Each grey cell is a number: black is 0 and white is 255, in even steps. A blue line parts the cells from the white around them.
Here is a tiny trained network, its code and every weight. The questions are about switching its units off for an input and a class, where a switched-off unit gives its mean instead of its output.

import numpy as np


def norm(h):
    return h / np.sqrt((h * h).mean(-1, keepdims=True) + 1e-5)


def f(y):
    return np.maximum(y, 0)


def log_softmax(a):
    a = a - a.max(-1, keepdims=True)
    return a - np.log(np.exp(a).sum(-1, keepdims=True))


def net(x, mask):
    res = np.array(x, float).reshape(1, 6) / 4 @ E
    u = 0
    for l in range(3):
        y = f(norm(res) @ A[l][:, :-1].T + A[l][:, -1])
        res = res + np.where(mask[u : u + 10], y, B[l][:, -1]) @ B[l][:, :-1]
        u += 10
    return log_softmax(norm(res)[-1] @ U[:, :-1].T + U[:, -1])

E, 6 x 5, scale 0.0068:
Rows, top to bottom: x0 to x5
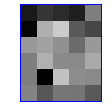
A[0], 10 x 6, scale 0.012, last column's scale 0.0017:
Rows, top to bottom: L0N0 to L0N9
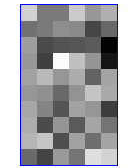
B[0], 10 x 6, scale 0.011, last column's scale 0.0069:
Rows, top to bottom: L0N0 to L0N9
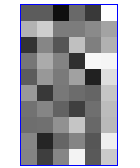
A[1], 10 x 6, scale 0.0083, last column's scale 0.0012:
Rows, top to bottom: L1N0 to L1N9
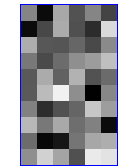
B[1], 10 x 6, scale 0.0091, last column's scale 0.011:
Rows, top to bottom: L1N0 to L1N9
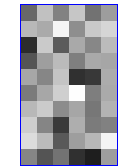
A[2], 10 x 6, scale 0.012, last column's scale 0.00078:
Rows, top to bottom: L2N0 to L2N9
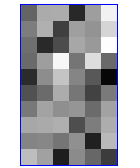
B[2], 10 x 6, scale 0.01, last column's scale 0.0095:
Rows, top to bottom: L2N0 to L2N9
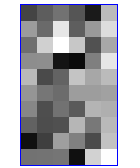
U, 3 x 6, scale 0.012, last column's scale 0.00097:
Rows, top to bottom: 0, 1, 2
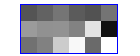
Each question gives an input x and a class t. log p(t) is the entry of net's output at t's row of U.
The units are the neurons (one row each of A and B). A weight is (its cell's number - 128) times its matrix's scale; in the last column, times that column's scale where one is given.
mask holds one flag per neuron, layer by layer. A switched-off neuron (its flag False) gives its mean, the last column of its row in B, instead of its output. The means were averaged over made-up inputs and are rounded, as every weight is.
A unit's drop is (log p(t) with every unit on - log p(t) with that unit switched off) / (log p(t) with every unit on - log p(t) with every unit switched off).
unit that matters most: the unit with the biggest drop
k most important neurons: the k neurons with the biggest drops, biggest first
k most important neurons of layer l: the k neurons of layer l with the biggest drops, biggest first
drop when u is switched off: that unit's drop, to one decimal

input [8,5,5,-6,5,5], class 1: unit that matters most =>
L1N1
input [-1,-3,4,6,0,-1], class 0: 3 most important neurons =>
(L0N0; L0N3; L2N9)
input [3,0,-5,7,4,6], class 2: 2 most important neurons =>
(L0N9; L2N9)
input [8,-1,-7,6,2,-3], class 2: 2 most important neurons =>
(L0N9; L0N3)
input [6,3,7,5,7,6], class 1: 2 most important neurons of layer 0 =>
(L0N8; L0N4)
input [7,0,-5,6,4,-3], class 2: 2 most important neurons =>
(L0N9; L0N3)
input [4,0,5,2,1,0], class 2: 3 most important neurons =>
(L0N9; L0N3; L2N9)
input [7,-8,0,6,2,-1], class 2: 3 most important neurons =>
(L0N9; L2N2; L0N3)
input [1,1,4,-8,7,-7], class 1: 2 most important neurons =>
(L0N3; L0N9)
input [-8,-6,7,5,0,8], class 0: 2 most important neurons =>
(L0N0; L0N4)
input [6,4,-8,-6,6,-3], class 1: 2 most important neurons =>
(L1N1; L2N3)
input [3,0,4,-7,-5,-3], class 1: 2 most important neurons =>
(L0N4; L1N8)
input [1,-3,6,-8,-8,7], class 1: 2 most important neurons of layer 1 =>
(L1N8; L1N9)
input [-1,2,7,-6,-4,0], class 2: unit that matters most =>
L0N3
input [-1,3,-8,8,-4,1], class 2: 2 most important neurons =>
(L0N3; L1N5)
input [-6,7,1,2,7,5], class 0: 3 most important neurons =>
(L0N3; L2N0; L1N9)
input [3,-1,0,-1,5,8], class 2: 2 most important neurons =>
(L0N9; L2N9)
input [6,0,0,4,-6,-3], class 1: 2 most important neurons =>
(L0N4; L0N3)
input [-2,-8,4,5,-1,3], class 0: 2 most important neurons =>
(L0N0; L0N3)
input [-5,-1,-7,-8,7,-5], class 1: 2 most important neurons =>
(L0N3; L0N0)
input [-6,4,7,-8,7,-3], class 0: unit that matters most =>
L0N3
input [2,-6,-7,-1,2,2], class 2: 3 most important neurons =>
(L0N3; L2N2; L0N9)
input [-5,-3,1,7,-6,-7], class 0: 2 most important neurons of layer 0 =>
(L0N4; L0N3)
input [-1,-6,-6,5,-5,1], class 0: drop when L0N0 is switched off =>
0.2
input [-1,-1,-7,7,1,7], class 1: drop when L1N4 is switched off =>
0.0
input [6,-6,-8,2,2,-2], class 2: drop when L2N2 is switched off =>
0.1
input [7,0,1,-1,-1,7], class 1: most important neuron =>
(L1N8)
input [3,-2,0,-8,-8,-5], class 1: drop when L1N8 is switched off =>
0.1
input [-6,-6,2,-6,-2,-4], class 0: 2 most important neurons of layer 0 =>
(L0N0; L0N4)
